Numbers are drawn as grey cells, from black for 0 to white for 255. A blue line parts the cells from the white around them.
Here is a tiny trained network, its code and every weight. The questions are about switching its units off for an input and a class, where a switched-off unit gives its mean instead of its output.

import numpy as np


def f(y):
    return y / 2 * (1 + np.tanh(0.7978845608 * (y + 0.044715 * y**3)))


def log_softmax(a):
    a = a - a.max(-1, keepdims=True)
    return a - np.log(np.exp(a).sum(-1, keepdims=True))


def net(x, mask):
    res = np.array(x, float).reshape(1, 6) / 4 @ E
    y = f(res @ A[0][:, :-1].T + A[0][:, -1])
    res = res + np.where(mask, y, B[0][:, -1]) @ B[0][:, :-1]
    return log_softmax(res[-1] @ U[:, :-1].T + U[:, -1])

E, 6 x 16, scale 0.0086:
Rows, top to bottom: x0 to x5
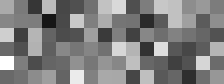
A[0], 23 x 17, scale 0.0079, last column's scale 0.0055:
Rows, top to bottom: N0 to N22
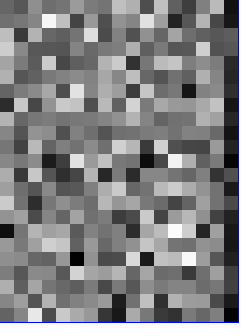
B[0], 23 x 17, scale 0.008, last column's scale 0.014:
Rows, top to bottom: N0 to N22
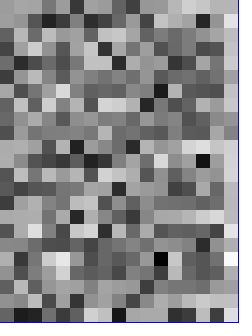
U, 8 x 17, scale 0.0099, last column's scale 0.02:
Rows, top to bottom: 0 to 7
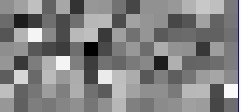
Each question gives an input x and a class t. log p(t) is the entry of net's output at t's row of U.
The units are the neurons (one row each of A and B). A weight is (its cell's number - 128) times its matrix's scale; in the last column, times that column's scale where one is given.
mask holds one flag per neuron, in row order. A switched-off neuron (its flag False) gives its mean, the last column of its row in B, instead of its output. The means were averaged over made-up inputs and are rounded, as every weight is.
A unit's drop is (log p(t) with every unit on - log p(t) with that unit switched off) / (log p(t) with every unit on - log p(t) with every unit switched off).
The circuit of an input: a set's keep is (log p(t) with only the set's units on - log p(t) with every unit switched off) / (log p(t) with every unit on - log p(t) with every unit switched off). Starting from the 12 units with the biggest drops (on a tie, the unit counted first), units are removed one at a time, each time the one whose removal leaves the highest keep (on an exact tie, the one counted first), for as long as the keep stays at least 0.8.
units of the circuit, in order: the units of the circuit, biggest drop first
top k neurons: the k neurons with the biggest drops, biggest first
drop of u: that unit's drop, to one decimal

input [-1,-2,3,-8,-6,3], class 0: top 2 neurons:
(N15; N21)
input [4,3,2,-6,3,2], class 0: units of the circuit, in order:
(N15)
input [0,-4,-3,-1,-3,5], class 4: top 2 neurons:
(N6; N11)
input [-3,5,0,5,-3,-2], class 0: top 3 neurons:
(N10; N1; N0)
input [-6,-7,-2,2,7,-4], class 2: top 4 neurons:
(N3; N14; N11; N4)
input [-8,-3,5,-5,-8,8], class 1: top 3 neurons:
(N22; N18; N3)
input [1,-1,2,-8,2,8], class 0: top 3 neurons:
(N15; N21; N18)
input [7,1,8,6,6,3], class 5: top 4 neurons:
(N12; N2; N22; N20)
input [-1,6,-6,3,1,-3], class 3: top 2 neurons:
(N11; N12)
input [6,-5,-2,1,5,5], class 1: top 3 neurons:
(N4; N18; N16)
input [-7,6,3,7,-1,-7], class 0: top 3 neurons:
(N10; N0; N4)
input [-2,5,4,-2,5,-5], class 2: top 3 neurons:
(N3; N1; N6)
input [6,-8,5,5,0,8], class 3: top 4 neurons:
(N1; N18; N17; N22)
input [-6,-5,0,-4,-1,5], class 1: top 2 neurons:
(N22; N18)
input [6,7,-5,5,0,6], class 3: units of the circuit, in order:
(N11)
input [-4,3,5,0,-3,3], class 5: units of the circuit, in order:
(N2; N12)
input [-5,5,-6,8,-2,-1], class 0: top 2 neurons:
(N10; N0)
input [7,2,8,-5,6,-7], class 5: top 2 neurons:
(N12; N2)
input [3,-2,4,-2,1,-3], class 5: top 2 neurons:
(N22; N12)
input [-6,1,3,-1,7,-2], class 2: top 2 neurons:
(N3; N4)
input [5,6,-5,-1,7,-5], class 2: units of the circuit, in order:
(N3)
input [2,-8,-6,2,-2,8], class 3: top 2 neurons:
(N1; N18)
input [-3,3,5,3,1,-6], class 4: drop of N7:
0.2
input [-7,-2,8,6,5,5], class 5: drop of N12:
1.0
